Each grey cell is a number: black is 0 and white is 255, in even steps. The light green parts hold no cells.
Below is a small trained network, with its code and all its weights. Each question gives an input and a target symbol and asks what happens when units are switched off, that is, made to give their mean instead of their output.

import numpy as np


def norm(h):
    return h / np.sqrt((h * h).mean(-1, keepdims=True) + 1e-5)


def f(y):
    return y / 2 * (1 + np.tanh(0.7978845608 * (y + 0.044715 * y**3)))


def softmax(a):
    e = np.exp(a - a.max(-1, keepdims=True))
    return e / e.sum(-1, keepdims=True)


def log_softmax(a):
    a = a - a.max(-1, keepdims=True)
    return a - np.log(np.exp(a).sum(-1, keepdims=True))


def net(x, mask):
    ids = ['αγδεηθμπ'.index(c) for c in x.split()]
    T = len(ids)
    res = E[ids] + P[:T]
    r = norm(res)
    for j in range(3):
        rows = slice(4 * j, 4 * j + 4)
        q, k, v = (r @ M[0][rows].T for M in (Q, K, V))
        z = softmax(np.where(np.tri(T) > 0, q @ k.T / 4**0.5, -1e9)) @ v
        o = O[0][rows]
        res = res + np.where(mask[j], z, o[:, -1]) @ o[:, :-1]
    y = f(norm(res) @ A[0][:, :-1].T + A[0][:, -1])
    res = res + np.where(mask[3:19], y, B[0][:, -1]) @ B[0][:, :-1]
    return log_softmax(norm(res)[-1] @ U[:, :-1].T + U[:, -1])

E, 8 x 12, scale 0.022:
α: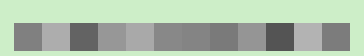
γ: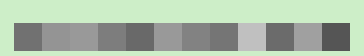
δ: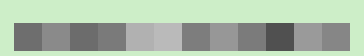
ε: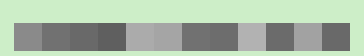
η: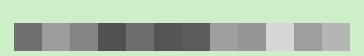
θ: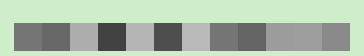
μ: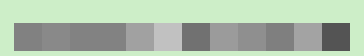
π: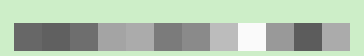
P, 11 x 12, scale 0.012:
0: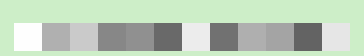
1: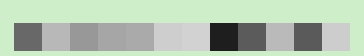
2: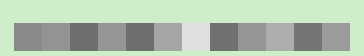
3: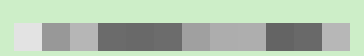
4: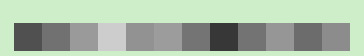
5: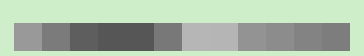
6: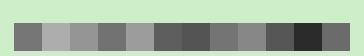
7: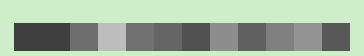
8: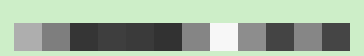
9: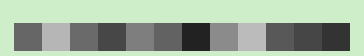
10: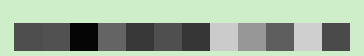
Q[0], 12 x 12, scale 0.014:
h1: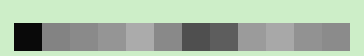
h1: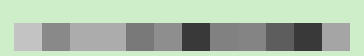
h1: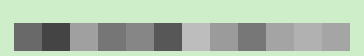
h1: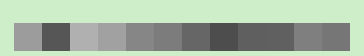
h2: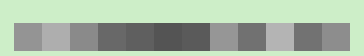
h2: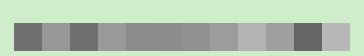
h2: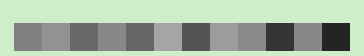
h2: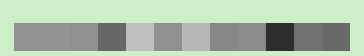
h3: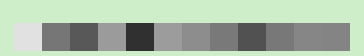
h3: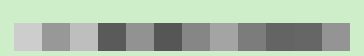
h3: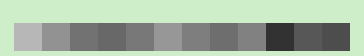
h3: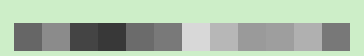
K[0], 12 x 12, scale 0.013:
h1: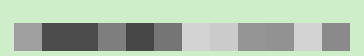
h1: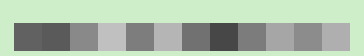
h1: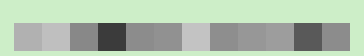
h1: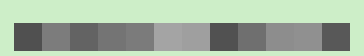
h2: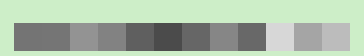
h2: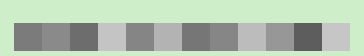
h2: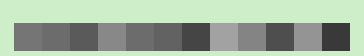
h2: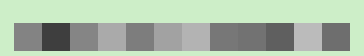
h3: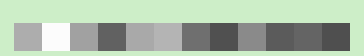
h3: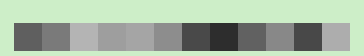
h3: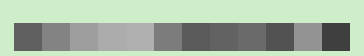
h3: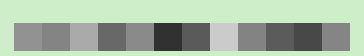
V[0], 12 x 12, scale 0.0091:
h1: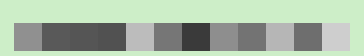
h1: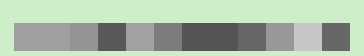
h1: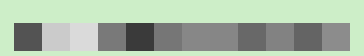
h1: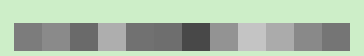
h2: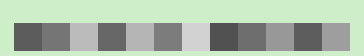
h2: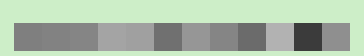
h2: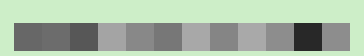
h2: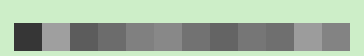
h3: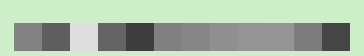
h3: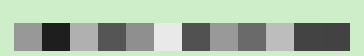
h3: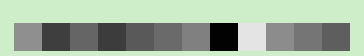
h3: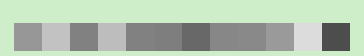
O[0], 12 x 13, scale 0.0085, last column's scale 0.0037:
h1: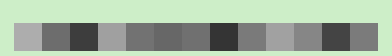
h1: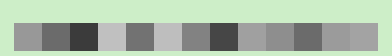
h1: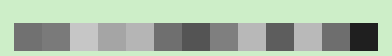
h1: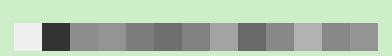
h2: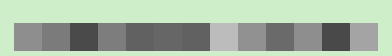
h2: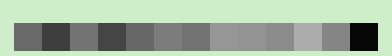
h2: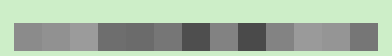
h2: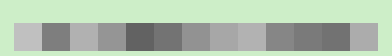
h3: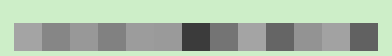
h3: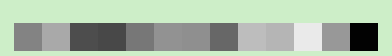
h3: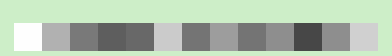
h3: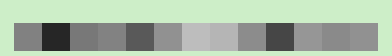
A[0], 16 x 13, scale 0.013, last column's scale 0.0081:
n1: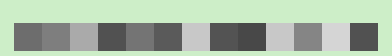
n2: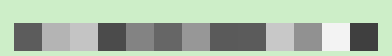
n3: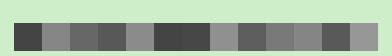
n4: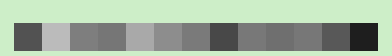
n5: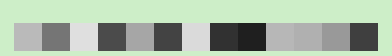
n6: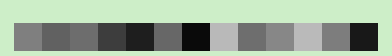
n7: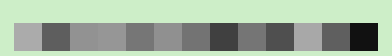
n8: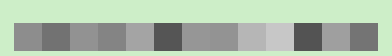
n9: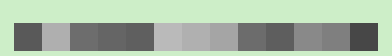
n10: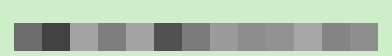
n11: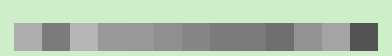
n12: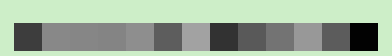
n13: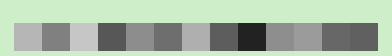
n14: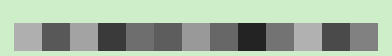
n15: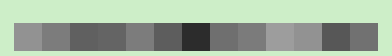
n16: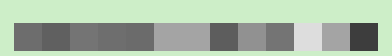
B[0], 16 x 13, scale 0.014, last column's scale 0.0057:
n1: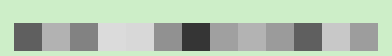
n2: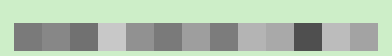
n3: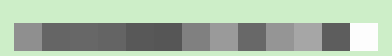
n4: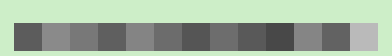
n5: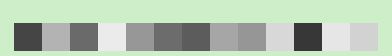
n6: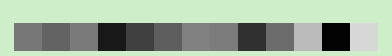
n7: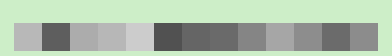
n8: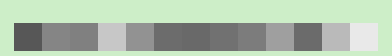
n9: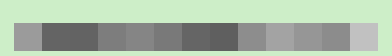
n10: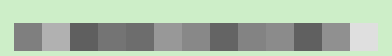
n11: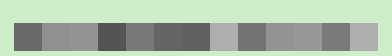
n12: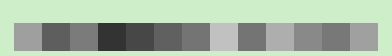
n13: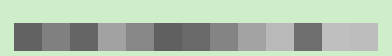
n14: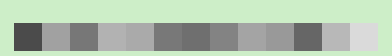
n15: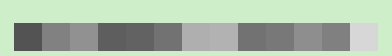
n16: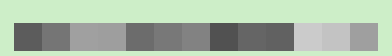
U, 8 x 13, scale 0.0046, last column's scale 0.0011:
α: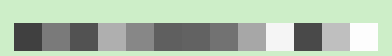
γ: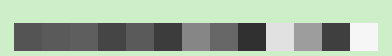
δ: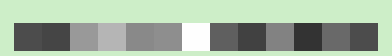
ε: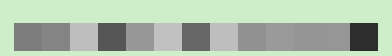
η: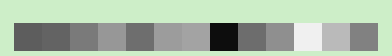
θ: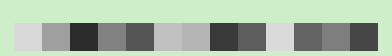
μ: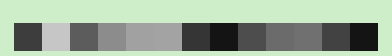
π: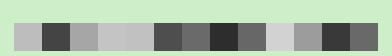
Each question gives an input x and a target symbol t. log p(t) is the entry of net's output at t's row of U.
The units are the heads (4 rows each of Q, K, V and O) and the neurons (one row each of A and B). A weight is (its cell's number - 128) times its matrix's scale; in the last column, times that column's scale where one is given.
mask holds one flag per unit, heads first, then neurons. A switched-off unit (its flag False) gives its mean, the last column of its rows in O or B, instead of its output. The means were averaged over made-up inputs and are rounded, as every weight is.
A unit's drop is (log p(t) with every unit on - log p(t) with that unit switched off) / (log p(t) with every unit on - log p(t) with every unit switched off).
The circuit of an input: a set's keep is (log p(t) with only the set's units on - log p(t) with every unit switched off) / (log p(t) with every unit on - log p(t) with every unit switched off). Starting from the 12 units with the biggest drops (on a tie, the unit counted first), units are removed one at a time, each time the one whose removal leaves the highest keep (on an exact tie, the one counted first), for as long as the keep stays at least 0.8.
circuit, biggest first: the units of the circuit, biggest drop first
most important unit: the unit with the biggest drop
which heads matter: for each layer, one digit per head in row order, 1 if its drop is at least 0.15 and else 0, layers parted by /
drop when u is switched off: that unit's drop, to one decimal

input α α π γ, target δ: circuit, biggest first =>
h3
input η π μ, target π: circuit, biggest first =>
h1, n7
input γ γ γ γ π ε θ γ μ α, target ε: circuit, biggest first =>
h1, h3
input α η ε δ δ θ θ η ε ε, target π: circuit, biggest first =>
h1, n7
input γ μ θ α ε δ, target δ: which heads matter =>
001
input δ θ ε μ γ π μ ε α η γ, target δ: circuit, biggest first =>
h3, h2
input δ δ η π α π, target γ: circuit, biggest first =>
h2, h1, n6
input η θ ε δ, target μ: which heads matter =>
100
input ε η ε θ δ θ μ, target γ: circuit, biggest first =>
h3, n12
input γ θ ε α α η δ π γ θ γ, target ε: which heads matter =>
110
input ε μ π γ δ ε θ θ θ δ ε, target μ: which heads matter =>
110
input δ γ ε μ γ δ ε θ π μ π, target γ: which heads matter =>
100
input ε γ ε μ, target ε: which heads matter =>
100
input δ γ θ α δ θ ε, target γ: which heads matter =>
001
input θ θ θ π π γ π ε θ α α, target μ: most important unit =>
h2
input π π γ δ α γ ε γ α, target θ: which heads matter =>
000
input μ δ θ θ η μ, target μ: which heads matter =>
000
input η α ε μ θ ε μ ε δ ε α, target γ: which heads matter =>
001
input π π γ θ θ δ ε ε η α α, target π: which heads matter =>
110
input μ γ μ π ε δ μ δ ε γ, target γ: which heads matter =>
001
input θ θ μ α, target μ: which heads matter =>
100
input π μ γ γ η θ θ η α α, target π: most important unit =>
h1
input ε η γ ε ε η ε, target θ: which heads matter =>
000
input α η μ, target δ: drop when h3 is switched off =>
1.2
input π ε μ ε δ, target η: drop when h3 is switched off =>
0.9
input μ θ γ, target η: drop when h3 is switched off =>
0.6
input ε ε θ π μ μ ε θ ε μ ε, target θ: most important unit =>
h2
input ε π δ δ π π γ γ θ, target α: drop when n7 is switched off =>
0.0
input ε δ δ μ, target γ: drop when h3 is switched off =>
1.3
